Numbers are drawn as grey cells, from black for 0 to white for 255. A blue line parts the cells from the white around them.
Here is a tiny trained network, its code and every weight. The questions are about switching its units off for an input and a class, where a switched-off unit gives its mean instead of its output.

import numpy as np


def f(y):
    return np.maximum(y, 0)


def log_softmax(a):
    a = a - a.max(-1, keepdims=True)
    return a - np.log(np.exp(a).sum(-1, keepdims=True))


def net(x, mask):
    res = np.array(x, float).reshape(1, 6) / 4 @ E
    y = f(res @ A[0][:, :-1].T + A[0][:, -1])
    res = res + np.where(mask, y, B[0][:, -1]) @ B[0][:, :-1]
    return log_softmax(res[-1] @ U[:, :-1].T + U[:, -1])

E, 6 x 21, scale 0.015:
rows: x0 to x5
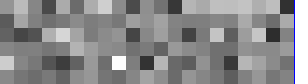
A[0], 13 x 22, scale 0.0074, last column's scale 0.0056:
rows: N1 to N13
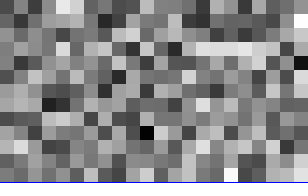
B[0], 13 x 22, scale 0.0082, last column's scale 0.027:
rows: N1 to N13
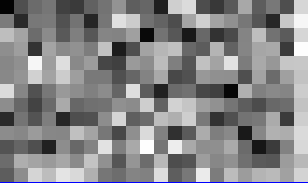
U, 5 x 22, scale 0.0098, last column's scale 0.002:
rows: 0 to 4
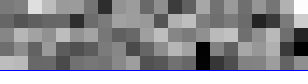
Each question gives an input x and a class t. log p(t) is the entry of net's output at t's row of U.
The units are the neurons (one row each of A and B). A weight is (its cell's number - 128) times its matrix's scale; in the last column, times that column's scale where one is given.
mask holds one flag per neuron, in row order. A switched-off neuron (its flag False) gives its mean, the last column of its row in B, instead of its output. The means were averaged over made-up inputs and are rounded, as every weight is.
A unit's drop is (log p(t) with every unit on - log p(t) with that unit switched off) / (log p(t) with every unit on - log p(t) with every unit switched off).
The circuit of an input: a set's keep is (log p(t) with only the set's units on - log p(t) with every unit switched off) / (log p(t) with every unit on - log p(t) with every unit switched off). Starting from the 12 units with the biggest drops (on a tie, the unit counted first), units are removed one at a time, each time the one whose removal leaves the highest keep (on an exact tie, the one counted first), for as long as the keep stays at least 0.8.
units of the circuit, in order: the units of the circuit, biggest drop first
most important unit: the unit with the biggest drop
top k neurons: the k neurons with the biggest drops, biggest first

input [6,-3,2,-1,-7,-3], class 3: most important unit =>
N1
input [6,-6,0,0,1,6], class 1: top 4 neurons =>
[N11; N13; N8; N5]
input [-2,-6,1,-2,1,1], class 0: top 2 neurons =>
[N11; N1]
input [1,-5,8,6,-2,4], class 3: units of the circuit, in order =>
[N11; N9]
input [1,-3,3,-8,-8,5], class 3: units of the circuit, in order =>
[N11; N9]
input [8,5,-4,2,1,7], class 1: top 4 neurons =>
[N11; N8; N5; N10]
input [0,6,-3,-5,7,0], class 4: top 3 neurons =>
[N7; N2; N3]
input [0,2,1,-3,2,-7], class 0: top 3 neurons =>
[N4; N1; N11]
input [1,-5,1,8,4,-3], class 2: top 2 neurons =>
[N2; N1]
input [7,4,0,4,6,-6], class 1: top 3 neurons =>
[N11; N8; N13]
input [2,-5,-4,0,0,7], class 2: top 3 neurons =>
[N2; N1; N9]
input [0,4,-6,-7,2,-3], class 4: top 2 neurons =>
[N7; N2]
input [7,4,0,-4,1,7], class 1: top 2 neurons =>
[N11; N13]
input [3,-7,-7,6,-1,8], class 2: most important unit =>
N13
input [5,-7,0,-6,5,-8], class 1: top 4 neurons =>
[N11; N13; N8; N6]
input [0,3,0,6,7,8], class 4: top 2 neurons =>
[N13; N2]
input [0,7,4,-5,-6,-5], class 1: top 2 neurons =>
[N2; N3]
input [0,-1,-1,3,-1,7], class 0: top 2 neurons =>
[N4; N11]
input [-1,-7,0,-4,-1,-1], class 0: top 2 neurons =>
[N11; N8]
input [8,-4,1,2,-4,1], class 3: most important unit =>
N4
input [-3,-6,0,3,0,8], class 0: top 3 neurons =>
[N11; N1; N4]
